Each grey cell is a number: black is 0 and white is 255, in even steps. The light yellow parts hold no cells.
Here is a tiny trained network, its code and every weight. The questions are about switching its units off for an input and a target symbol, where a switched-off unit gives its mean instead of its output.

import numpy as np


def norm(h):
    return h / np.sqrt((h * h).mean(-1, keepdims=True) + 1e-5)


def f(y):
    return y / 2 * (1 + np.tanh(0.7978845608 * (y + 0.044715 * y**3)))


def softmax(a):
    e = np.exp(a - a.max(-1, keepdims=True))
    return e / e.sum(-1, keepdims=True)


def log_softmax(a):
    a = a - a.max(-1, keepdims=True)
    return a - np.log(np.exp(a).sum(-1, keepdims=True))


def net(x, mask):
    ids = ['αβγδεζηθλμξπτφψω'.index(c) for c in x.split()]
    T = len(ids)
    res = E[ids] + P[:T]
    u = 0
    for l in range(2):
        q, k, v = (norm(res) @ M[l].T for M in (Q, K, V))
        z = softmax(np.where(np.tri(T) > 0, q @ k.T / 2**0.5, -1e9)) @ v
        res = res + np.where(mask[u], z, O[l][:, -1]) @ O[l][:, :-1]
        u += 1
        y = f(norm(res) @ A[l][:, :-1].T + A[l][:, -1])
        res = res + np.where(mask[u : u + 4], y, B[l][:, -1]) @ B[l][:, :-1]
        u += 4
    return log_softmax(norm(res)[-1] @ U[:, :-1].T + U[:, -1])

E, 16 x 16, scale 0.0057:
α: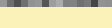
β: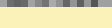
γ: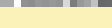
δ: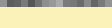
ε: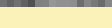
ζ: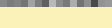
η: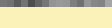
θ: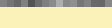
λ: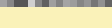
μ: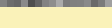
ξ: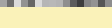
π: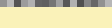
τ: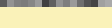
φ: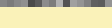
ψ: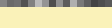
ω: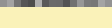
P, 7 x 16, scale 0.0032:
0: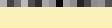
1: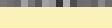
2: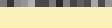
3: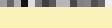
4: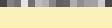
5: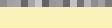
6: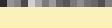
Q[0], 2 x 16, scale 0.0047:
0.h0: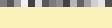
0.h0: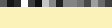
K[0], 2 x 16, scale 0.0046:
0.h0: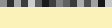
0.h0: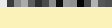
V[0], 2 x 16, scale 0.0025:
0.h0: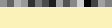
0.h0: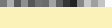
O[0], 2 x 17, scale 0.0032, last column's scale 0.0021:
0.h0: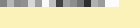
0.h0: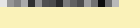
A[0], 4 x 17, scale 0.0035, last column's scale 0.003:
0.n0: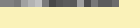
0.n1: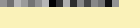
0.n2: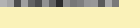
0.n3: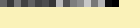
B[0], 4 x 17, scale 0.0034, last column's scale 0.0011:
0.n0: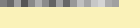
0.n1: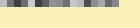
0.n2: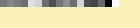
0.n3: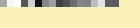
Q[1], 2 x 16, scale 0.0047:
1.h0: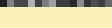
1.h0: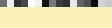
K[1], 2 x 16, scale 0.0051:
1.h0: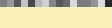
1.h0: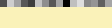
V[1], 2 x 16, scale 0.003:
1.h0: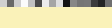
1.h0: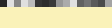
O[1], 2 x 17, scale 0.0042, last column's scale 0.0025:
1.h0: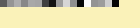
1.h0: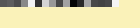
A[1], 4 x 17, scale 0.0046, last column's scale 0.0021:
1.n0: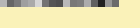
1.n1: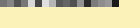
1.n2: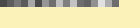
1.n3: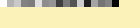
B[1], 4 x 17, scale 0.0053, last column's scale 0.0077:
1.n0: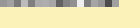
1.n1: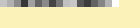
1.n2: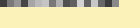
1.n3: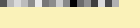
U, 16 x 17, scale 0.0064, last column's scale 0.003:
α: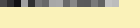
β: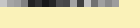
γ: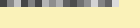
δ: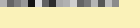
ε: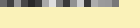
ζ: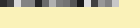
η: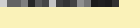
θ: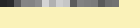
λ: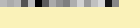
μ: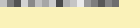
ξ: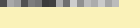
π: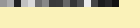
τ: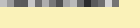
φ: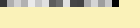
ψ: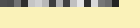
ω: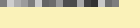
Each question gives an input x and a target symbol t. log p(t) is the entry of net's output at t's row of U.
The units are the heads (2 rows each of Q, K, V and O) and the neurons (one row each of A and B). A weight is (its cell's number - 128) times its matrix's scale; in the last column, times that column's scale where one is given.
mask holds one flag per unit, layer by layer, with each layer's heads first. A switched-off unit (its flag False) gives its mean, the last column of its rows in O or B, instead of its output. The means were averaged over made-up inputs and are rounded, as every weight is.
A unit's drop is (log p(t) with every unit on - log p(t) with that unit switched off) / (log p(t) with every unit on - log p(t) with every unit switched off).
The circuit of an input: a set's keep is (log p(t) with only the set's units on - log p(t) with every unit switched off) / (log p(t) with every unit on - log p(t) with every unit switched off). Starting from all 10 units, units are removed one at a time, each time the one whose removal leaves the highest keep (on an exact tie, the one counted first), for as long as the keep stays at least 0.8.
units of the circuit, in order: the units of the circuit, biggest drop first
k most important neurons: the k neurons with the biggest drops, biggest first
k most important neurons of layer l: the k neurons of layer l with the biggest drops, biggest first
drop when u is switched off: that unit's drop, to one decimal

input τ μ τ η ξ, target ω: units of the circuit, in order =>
(1.n3; 1.h0)
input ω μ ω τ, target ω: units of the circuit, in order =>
(1.h0; 1.n3)
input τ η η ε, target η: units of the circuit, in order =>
(0.h0; 1.n1)
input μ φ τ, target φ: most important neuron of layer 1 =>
(1.n1)
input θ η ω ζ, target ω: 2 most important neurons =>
(0.n0; 1.n3)
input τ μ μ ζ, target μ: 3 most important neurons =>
(1.n0; 1.n1; 1.n3)
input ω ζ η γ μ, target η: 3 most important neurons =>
(1.n1; 1.n3; 0.n3)
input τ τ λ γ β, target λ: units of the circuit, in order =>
(0.h0; 0.n3)
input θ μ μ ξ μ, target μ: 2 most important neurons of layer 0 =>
(0.n2; 0.n0)
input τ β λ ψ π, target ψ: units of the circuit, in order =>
(1.n2; 0.h0)
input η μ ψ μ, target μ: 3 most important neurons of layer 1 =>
(1.n0; 1.n1; 1.n3)
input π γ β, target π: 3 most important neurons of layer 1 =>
(1.n1; 1.n0; 1.n3)
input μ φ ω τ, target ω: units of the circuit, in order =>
(0.n0; 1.h0; 1.n3)
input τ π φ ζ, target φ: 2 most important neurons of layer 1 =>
(1.n0; 1.n1)
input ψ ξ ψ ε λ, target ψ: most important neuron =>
(1.n2)
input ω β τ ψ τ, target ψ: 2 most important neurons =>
(1.n2; 1.n3)
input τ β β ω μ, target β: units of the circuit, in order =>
(0.h0; 1.h0; 0.n3)
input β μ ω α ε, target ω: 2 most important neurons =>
(1.n3; 0.n2)
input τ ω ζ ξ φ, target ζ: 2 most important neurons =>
(1.n1; 1.n0)
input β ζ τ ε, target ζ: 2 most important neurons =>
(1.n1; 0.n3)
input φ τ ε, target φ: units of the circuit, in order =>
(1.h0)
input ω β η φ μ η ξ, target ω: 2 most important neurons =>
(1.n3; 1.n0)
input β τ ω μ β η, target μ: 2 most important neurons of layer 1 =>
(1.n0; 1.n1)
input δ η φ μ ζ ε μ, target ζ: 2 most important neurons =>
(1.n1; 0.n3)
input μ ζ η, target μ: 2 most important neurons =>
(1.n0; 0.n2)
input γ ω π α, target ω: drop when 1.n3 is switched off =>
0.5
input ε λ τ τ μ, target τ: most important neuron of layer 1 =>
(1.n1)
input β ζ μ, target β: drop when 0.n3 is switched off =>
0.2
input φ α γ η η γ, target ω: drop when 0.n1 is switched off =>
0.0
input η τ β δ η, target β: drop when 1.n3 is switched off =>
0.1
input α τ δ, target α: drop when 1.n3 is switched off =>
0.2
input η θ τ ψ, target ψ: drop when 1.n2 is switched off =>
0.1
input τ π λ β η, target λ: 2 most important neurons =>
(0.n3; 1.n3)
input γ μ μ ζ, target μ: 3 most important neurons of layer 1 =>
(1.n0; 1.n1; 1.n3)
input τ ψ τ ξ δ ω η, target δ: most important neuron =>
(1.n3)
